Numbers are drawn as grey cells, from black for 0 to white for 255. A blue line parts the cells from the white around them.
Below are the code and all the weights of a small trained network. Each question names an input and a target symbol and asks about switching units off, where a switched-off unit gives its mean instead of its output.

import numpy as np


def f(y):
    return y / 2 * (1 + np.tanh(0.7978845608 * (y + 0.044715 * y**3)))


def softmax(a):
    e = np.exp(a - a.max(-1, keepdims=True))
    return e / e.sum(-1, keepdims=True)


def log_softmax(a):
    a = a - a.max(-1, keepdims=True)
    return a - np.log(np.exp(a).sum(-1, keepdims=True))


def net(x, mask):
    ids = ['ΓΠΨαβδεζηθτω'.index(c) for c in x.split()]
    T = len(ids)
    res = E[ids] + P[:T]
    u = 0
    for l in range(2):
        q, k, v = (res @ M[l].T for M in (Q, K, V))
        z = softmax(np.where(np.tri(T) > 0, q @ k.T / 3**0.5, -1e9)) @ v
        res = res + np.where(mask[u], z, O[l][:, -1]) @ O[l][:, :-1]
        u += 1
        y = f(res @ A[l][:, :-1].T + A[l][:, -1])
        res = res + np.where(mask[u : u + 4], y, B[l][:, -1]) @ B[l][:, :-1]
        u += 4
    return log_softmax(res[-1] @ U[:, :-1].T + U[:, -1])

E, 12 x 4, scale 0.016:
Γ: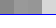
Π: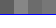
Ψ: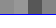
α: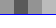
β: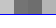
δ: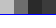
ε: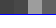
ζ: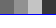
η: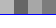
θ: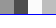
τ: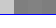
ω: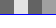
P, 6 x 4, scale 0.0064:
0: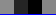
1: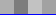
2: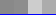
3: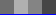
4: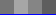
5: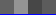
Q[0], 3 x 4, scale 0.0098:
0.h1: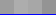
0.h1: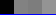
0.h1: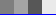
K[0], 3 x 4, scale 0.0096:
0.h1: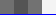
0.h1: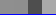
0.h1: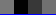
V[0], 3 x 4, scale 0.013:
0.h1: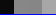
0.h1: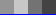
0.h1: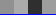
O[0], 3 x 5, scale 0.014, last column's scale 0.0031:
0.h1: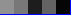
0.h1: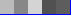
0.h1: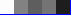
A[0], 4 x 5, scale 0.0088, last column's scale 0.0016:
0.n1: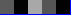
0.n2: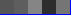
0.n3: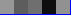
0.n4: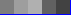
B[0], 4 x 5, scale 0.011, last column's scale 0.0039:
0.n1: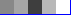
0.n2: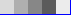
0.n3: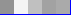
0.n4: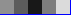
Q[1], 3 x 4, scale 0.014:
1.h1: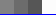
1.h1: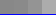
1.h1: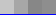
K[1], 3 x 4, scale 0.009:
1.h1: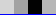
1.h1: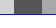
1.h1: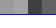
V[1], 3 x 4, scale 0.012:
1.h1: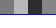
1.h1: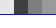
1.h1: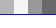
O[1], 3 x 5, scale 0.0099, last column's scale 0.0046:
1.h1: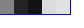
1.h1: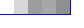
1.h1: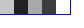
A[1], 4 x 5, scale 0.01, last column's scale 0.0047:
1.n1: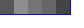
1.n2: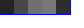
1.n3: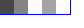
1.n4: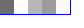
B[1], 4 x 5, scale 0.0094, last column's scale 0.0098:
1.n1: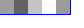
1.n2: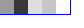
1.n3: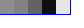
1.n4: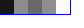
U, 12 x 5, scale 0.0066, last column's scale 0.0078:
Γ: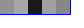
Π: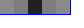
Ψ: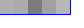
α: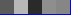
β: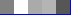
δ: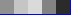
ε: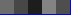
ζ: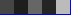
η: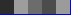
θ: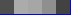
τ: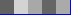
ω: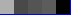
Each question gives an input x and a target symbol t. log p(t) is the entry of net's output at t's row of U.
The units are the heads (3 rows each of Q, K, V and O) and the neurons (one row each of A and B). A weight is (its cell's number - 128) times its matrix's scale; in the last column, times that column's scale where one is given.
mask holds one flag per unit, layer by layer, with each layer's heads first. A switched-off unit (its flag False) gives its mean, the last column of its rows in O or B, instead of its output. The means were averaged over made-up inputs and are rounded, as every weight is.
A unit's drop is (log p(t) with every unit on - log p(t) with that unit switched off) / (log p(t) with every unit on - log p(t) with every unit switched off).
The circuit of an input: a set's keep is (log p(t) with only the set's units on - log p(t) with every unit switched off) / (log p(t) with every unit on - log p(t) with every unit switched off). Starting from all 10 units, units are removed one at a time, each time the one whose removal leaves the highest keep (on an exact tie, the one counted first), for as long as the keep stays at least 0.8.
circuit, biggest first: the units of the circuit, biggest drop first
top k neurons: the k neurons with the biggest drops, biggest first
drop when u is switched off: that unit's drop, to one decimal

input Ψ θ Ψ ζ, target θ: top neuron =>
0.n4
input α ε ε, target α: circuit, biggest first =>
1.h1, 0.h1
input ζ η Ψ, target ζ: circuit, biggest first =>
0.h1, 1.n3, 1.h1
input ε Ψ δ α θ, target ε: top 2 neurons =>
0.n1, 0.n2
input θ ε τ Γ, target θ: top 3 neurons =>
1.n2, 1.n1, 0.n1
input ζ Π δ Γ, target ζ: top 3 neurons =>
0.n1, 0.n3, 0.n2
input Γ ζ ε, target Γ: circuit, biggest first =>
0.n1, 0.h1, 1.h1
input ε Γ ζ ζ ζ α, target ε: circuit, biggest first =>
0.h1, 1.h1
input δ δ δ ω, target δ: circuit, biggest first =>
0.h1, 1.h1
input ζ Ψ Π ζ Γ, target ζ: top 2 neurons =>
0.n1, 0.n4
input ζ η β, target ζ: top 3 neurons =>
0.n1, 0.n2, 1.n3
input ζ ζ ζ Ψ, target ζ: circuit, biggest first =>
1.h1, 0.h1
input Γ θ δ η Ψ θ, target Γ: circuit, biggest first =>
0.h1, 1.h1
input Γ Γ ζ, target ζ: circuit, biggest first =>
1.h1
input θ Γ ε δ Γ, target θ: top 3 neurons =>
0.n1, 1.n2, 1.n1
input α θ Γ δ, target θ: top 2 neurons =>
1.n2, 1.n1
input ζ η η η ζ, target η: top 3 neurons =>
0.n4, 0.n2, 1.n4
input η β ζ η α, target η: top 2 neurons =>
1.n4, 1.n3
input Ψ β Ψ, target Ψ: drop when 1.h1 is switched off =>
0.6
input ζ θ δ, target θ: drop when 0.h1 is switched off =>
0.9
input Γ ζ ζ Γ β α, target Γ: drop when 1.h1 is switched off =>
1.0
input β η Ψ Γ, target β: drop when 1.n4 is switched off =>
0.1
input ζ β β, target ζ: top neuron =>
0.n1
